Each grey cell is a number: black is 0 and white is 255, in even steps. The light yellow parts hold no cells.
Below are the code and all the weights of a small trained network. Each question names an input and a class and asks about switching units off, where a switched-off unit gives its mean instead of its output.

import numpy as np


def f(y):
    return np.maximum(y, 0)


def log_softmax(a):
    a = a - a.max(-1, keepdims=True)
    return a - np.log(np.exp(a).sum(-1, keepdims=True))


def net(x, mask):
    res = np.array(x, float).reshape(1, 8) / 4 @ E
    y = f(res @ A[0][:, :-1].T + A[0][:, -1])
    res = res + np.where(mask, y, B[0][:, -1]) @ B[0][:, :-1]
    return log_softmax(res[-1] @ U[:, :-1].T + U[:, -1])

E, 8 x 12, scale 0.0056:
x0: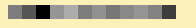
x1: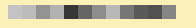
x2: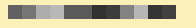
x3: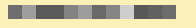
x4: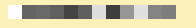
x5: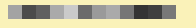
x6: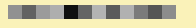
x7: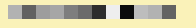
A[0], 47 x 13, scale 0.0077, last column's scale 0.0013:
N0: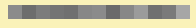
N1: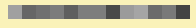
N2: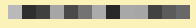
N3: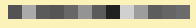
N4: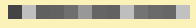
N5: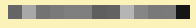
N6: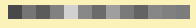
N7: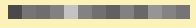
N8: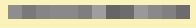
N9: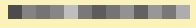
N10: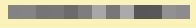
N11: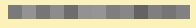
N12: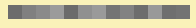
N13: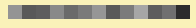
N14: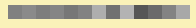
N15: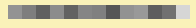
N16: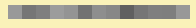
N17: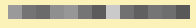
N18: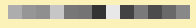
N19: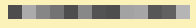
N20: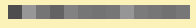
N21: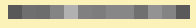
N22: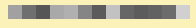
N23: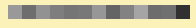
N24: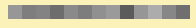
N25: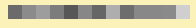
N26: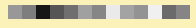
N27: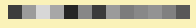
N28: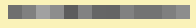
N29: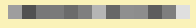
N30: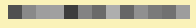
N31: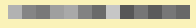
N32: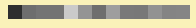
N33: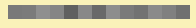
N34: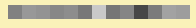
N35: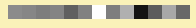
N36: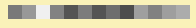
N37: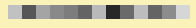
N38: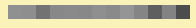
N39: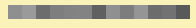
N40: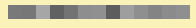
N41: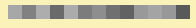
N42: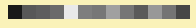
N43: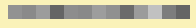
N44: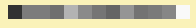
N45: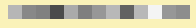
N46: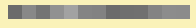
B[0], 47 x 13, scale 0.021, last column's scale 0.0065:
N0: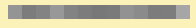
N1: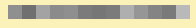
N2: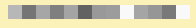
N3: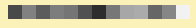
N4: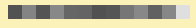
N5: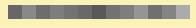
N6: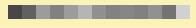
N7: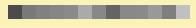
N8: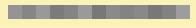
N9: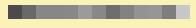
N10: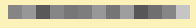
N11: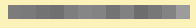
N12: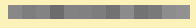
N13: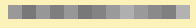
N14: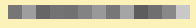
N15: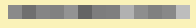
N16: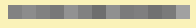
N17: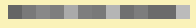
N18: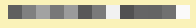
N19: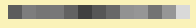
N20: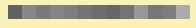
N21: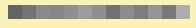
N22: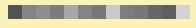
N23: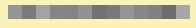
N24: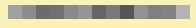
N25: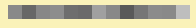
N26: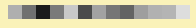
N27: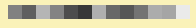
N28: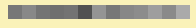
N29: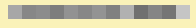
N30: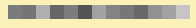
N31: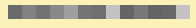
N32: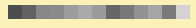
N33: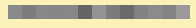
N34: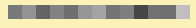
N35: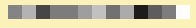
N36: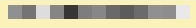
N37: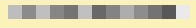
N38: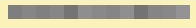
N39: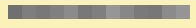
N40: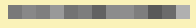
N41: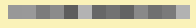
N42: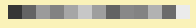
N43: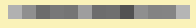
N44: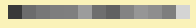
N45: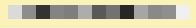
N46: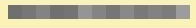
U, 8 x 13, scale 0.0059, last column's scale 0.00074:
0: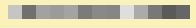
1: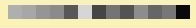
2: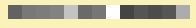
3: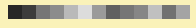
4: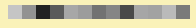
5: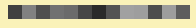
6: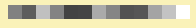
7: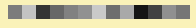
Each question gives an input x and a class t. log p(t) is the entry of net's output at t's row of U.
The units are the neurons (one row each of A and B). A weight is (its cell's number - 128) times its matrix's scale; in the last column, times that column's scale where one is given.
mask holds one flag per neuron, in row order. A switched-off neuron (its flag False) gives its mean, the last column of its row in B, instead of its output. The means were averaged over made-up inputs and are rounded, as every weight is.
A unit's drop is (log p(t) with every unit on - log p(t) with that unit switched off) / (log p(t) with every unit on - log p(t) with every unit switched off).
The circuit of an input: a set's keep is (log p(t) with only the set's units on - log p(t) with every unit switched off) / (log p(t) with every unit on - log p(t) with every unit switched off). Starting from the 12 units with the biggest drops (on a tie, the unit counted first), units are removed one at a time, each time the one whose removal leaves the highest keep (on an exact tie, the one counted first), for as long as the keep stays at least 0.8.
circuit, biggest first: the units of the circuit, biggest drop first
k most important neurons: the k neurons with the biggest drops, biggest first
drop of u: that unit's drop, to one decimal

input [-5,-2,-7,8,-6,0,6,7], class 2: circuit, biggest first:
[N18]
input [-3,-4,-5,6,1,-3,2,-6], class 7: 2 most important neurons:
[N35 N34]
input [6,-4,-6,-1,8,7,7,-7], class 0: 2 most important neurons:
[N2 N37]
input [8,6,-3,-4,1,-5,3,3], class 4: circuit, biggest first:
[N26 N45]
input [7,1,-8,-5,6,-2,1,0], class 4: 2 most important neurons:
[N45 N26]
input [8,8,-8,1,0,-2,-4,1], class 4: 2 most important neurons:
[N26 N45]
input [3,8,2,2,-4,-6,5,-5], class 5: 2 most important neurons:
[N3 N19]
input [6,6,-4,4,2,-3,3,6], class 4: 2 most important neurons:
[N26 N45]
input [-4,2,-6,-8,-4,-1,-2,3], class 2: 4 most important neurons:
[N18 N31 N17 N22]
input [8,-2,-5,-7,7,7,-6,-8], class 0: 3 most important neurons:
[N2 N37 N13]
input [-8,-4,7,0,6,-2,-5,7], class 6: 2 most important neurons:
[N27 N36]
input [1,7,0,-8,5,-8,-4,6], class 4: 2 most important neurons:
[N45 N26]
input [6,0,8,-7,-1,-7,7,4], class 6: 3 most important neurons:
[N27 N36 N30]
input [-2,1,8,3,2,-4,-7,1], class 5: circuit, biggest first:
[N19]
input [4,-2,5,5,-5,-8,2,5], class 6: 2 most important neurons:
[N27 N30]
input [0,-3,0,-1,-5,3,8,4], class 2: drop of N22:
0.2
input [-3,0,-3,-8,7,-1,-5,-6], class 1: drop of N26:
0.1
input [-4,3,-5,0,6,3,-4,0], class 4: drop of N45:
0.2
